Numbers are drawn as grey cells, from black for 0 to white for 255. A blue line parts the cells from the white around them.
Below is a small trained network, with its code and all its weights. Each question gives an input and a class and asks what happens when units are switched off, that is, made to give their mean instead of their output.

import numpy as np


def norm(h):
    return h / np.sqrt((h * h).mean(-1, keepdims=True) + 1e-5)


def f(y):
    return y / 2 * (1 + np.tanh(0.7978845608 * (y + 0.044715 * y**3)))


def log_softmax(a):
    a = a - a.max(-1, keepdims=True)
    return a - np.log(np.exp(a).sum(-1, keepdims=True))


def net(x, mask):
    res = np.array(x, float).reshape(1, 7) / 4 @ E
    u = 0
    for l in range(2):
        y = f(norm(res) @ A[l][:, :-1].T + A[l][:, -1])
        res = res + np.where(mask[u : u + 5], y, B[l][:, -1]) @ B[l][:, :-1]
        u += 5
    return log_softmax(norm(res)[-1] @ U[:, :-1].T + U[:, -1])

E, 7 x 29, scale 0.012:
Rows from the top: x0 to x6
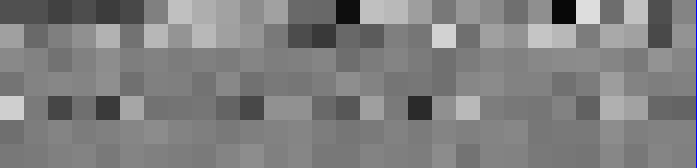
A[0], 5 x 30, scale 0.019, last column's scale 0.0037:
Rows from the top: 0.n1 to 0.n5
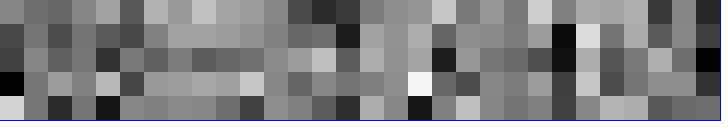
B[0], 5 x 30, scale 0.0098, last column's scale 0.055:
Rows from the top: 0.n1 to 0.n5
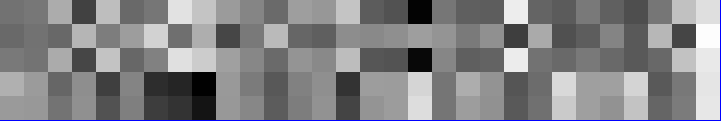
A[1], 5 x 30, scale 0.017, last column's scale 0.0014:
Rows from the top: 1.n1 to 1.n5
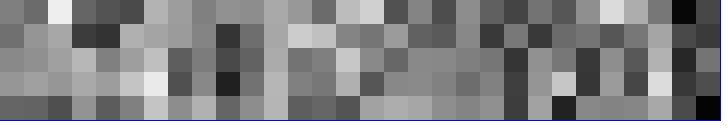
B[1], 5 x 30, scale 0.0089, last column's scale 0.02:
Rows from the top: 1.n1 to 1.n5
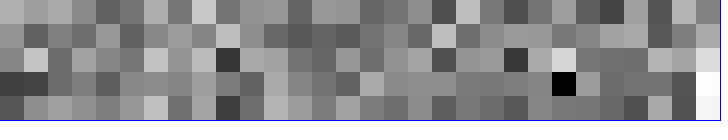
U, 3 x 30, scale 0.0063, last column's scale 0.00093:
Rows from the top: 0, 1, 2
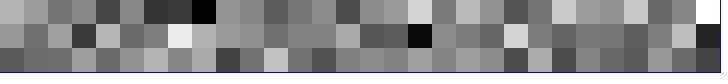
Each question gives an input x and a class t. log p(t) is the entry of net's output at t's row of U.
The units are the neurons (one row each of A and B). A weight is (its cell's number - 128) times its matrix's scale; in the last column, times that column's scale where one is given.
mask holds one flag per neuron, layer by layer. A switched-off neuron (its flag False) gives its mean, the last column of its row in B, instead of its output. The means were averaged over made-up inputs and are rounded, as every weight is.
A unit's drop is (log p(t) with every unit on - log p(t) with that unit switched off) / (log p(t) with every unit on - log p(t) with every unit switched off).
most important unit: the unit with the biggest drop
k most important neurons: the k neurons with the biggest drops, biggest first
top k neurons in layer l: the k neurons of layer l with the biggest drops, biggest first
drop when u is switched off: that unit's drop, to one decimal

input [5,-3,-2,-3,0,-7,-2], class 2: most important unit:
0.n2
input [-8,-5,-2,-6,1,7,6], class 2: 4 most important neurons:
(0.n1 0.n3 0.n4 0.n5)
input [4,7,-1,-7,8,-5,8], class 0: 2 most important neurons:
(0.n5 0.n3)
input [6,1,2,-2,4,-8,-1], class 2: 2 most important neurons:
(0.n4 0.n2)
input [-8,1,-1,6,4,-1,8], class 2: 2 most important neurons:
(0.n4 0.n1)
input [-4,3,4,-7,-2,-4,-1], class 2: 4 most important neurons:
(0.n4 0.n5 0.n1 0.n3)
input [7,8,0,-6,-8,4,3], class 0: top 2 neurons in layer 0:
(0.n4 0.n3)
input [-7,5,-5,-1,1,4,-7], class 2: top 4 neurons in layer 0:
(0.n4 0.n5 0.n1 0.n3)
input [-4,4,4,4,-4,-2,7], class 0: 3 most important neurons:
(0.n3 0.n2 0.n1)
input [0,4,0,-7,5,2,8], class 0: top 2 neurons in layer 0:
(0.n5 0.n3)
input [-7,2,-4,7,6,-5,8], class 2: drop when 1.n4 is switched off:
0.2
